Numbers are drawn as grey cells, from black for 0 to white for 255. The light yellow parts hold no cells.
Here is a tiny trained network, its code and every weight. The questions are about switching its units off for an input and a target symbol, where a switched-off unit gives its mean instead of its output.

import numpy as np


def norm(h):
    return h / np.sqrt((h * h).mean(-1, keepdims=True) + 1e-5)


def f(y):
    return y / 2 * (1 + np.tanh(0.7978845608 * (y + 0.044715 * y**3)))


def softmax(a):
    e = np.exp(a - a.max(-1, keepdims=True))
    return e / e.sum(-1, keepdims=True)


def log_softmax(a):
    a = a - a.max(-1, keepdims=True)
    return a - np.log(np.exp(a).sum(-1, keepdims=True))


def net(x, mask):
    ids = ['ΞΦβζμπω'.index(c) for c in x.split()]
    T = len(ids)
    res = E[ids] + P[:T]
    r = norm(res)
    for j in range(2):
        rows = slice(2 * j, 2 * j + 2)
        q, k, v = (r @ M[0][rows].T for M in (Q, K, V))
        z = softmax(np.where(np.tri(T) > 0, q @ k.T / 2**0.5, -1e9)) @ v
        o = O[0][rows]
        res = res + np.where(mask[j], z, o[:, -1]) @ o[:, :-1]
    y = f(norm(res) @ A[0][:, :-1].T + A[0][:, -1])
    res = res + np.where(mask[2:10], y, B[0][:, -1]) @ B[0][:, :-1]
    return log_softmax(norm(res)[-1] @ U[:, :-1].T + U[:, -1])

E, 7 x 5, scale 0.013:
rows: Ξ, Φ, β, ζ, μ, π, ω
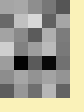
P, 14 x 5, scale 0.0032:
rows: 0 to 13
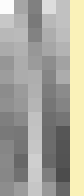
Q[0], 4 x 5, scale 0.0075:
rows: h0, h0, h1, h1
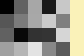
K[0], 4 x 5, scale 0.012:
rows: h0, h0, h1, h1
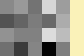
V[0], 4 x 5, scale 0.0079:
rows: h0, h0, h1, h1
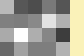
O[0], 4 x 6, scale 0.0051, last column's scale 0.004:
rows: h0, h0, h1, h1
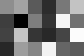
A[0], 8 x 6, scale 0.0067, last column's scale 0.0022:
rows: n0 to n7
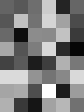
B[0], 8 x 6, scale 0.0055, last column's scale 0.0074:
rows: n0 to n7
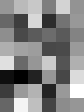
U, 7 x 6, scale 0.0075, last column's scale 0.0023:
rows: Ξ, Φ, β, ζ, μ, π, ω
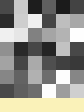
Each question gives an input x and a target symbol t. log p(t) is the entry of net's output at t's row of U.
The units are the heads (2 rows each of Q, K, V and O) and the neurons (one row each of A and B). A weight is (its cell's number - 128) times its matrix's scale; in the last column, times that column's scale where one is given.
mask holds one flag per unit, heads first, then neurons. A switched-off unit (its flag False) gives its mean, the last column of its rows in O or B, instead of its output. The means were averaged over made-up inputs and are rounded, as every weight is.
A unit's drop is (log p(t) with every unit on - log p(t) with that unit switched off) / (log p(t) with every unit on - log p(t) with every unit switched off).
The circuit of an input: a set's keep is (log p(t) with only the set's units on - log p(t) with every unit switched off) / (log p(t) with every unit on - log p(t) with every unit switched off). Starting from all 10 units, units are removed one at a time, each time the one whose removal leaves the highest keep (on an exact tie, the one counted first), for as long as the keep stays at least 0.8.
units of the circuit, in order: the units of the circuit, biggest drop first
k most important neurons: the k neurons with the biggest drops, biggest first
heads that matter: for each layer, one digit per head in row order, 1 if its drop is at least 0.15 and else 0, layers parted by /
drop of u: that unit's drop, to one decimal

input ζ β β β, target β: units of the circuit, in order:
(h0, n4, n7, n6)
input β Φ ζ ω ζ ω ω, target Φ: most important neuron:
(n5)
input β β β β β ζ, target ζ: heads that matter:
10
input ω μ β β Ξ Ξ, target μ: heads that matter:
11
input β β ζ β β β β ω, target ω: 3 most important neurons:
(n6, n4, n3)
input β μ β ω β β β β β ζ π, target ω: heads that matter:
01
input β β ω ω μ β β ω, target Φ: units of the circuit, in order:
(n6, h1, h0)
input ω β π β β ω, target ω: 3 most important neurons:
(n6, n4, n5)
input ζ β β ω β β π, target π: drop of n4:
0.2
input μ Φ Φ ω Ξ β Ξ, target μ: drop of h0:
0.2
